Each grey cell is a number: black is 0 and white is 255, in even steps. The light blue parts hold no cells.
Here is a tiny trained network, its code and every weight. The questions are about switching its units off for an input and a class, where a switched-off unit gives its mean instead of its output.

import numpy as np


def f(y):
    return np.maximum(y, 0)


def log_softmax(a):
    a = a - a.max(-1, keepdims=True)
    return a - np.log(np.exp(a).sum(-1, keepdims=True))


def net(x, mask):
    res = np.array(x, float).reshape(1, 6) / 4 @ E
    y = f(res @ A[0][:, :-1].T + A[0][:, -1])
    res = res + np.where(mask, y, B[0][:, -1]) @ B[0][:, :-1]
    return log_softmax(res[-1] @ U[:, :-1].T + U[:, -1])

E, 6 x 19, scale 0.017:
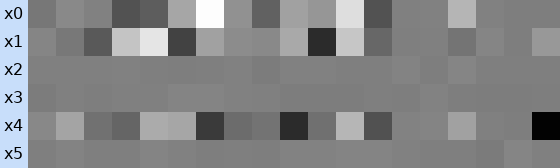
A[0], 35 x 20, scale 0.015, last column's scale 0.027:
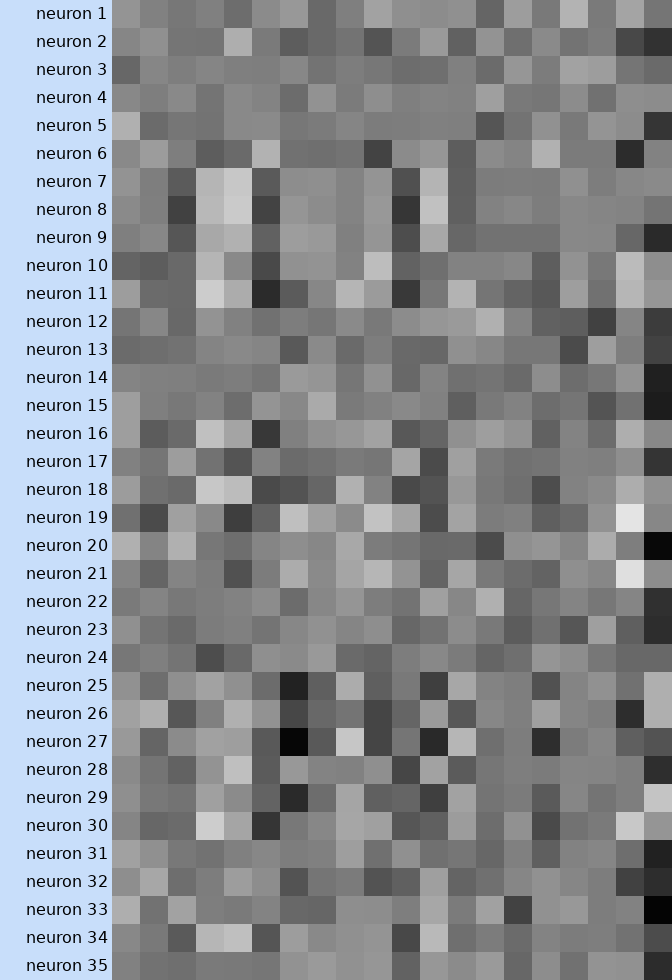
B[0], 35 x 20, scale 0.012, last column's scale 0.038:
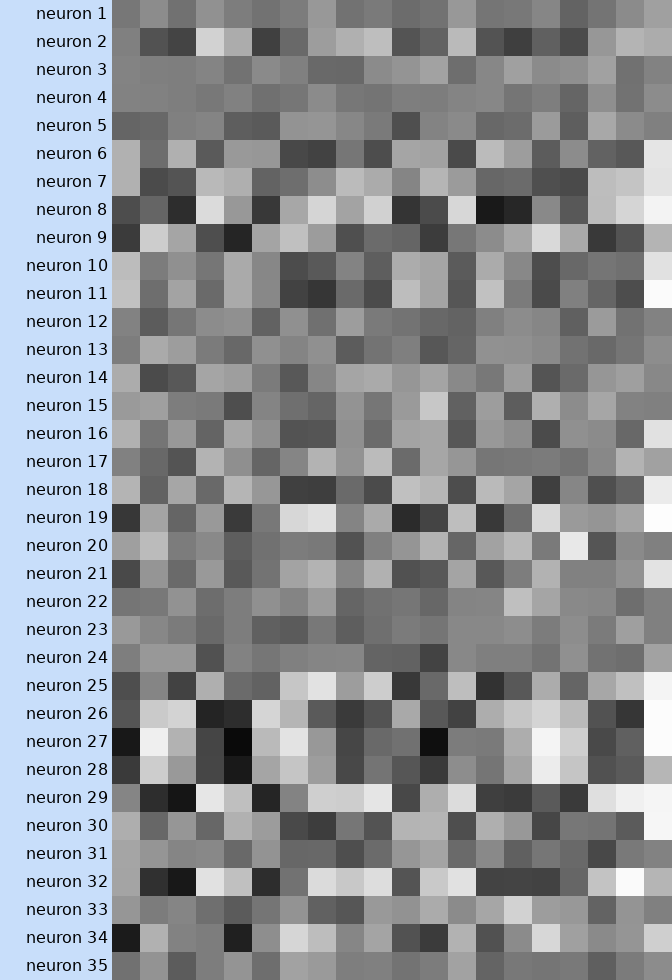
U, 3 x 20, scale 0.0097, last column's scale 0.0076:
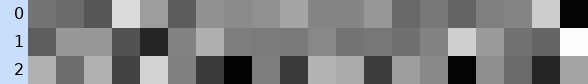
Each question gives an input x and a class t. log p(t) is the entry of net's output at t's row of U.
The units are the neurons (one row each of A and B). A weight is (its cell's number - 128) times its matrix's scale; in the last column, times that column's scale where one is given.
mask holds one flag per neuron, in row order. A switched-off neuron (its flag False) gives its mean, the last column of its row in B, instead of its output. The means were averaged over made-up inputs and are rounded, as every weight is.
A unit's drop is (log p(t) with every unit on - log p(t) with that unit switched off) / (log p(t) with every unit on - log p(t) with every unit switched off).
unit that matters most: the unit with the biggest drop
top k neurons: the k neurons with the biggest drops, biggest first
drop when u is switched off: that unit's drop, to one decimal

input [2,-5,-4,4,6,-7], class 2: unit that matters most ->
neuron 6
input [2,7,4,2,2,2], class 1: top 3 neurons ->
(neuron 29; neuron 28; neuron 9)
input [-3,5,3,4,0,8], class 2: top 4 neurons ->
(neuron 11; neuron 18; neuron 19; neuron 30)
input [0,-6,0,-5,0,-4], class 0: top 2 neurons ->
(neuron 26; neuron 27)
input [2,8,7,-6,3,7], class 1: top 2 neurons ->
(neuron 28; neuron 9)
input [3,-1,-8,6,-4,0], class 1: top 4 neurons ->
(neuron 29; neuron 8; neuron 7; neuron 32)
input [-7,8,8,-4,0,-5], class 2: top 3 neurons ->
(neuron 11; neuron 18; neuron 30)
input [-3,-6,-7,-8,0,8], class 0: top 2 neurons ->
(neuron 26; neuron 29)
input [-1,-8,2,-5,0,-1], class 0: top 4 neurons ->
(neuron 26; neuron 17; neuron 28; neuron 9)
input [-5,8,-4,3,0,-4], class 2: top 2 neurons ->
(neuron 11; neuron 18)
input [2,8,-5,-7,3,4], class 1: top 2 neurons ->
(neuron 28; neuron 9)
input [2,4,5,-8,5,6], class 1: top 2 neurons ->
(neuron 26; neuron 29)
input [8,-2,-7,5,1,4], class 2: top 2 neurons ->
(neuron 19; neuron 27)
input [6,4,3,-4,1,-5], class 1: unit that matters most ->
neuron 29
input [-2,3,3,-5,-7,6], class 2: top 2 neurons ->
(neuron 30; neuron 11)
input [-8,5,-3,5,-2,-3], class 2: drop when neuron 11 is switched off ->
0.7
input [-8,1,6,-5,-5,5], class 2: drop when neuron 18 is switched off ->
0.8
